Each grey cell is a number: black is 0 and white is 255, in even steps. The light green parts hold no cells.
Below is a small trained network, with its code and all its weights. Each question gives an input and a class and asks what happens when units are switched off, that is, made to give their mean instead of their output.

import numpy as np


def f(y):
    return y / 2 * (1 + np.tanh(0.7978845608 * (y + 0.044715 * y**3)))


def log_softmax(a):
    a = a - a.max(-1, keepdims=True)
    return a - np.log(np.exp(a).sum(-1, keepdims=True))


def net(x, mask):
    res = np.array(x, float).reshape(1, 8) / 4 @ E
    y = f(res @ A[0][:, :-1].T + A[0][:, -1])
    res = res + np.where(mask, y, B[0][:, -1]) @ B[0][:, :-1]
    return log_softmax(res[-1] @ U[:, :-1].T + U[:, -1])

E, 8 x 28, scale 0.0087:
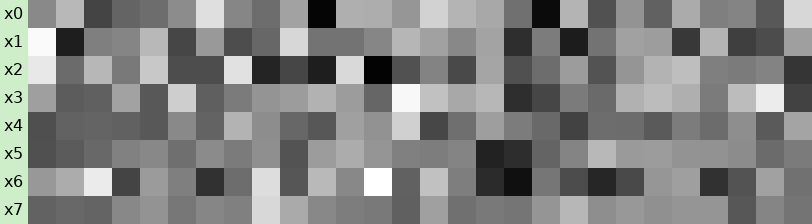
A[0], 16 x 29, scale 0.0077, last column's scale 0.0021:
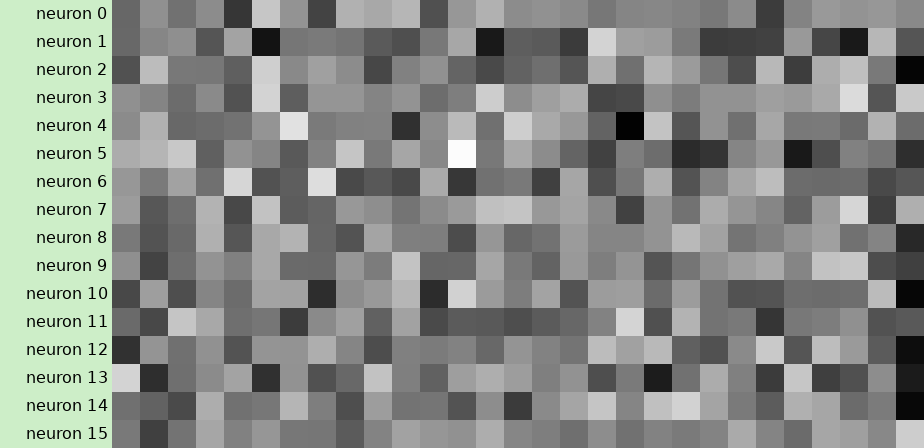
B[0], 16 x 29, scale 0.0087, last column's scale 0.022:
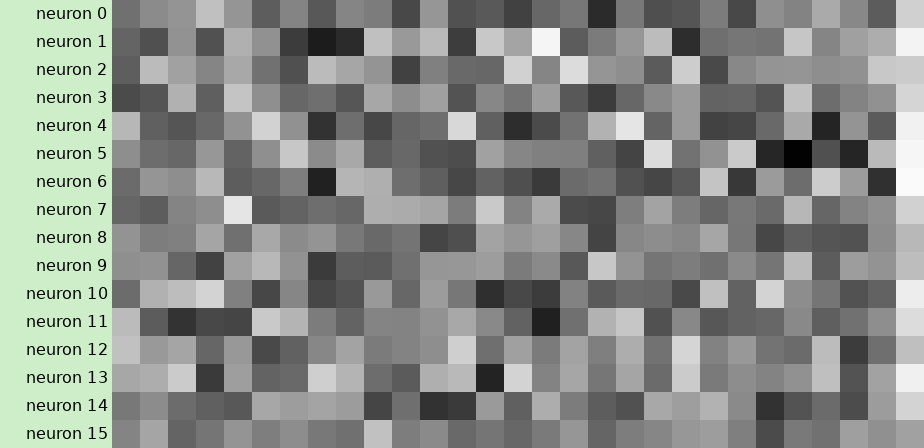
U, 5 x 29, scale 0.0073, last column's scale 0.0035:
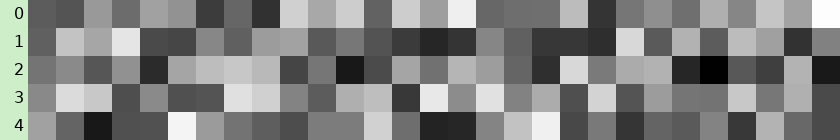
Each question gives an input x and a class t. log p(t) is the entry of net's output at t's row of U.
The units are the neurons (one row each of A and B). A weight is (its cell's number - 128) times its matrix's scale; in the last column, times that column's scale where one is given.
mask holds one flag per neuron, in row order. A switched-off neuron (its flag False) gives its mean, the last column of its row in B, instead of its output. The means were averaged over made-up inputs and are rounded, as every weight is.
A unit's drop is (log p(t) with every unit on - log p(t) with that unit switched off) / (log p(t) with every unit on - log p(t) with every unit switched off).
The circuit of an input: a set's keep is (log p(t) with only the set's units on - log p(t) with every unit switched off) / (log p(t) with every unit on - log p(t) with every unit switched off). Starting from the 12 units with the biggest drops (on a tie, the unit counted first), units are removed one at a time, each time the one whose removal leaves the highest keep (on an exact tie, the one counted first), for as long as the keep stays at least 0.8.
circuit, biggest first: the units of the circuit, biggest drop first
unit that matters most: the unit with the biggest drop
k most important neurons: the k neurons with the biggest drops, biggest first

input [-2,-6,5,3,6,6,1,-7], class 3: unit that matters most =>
neuron 2
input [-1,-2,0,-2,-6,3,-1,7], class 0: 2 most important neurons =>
(neuron 13; neuron 4)
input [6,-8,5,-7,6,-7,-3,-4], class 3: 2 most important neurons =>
(neuron 2; neuron 12)
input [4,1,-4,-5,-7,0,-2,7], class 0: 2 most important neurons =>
(neuron 1; neuron 6)
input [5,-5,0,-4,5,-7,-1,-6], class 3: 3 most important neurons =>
(neuron 2; neuron 11; neuron 12)
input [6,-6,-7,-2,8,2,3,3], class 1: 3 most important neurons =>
(neuron 10; neuron 13; neuron 0)
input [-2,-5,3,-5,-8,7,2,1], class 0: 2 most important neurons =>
(neuron 1; neuron 13)
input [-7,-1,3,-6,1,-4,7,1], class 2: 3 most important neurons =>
(neuron 5; neuron 4; neuron 9)
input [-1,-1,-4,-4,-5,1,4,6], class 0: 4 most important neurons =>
(neuron 1; neuron 6; neuron 14; neuron 8)
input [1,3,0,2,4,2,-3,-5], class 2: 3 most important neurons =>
(neuron 1; neuron 2; neuron 12)
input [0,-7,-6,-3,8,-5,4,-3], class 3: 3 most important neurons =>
(neuron 2; neuron 6; neuron 12)
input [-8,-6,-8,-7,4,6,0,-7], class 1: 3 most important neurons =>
(neuron 10; neuron 4; neuron 0)
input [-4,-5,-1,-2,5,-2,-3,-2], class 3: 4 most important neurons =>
(neuron 4; neuron 2; neuron 5; neuron 12)
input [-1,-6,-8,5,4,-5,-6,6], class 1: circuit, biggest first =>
(neuron 10)
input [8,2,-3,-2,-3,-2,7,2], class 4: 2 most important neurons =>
(neuron 4; neuron 14)
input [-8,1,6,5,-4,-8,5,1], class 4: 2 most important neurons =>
(neuron 11; neuron 9)
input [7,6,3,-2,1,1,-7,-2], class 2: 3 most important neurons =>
(neuron 14; neuron 8; neuron 11)
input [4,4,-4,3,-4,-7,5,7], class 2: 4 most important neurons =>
(neuron 5; neuron 6; neuron 1; neuron 11)
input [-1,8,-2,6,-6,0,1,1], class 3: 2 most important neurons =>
(neuron 13; neuron 1)
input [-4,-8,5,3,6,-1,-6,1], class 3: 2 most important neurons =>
(neuron 2; neuron 12)
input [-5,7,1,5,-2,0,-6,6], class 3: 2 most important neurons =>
(neuron 13; neuron 5)
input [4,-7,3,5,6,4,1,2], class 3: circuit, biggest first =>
(neuron 2)
